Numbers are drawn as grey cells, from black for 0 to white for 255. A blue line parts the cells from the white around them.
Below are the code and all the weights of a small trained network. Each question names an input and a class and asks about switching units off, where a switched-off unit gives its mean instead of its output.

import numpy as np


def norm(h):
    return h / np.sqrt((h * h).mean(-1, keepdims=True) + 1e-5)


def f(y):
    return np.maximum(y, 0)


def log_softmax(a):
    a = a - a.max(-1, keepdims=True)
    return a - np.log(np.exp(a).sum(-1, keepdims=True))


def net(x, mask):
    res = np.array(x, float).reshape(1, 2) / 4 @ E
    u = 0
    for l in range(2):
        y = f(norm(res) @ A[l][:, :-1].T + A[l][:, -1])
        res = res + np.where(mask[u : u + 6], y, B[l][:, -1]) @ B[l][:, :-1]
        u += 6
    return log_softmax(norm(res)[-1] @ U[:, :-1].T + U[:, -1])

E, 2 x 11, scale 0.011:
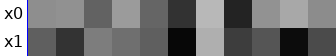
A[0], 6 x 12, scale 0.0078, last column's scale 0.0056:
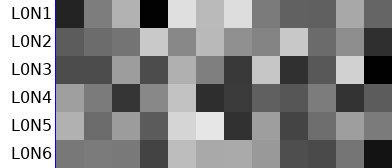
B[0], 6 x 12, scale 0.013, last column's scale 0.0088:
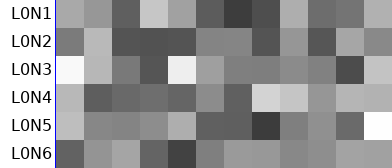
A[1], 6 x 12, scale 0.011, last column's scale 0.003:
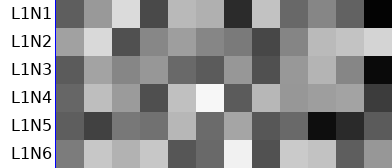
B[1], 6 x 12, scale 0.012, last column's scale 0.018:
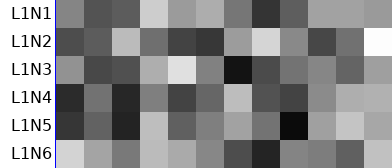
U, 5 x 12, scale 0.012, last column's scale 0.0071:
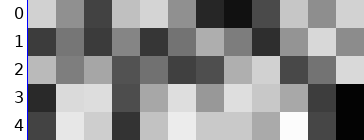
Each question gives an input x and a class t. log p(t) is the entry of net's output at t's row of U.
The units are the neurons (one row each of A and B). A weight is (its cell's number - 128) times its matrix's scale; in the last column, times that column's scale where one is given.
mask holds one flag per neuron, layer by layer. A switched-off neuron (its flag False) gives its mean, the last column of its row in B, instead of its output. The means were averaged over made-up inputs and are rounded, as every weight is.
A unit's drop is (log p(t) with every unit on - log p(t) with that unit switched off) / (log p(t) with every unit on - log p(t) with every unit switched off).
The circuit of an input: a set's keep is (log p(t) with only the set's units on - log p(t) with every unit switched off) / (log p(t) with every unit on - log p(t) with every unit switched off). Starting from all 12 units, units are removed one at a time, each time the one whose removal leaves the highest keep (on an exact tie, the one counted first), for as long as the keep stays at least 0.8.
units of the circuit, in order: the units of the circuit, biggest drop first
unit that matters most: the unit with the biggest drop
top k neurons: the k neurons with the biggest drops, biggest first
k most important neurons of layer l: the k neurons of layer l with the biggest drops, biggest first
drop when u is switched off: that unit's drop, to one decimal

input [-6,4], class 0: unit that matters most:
L1N2
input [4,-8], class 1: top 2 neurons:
L1N4, L1N2
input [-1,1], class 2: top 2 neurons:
L0N1, L1N5
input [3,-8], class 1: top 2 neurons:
L1N4, L1N2
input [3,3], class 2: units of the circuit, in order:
L0N4, L1N5
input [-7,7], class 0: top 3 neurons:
L1N2, L0N3, L1N4
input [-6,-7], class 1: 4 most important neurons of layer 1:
L1N4, L1N6, L1N2, L1N3
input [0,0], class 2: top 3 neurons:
L1N5, L0N6, L1N4
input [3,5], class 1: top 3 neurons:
L1N6, L0N5, L0N4
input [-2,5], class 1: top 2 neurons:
L1N5, L1N6
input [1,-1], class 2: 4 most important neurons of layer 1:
L1N2, L1N5, L1N6, L1N1
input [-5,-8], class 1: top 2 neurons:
L1N4, L1N6
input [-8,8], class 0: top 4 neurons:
L1N2, L0N3, L1N4, L0N1
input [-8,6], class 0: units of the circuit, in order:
L1N2
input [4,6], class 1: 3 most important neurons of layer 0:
L0N5, L0N4, L0N1
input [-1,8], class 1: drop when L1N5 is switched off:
0.3
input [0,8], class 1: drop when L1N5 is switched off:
0.2
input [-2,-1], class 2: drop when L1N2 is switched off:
0.1
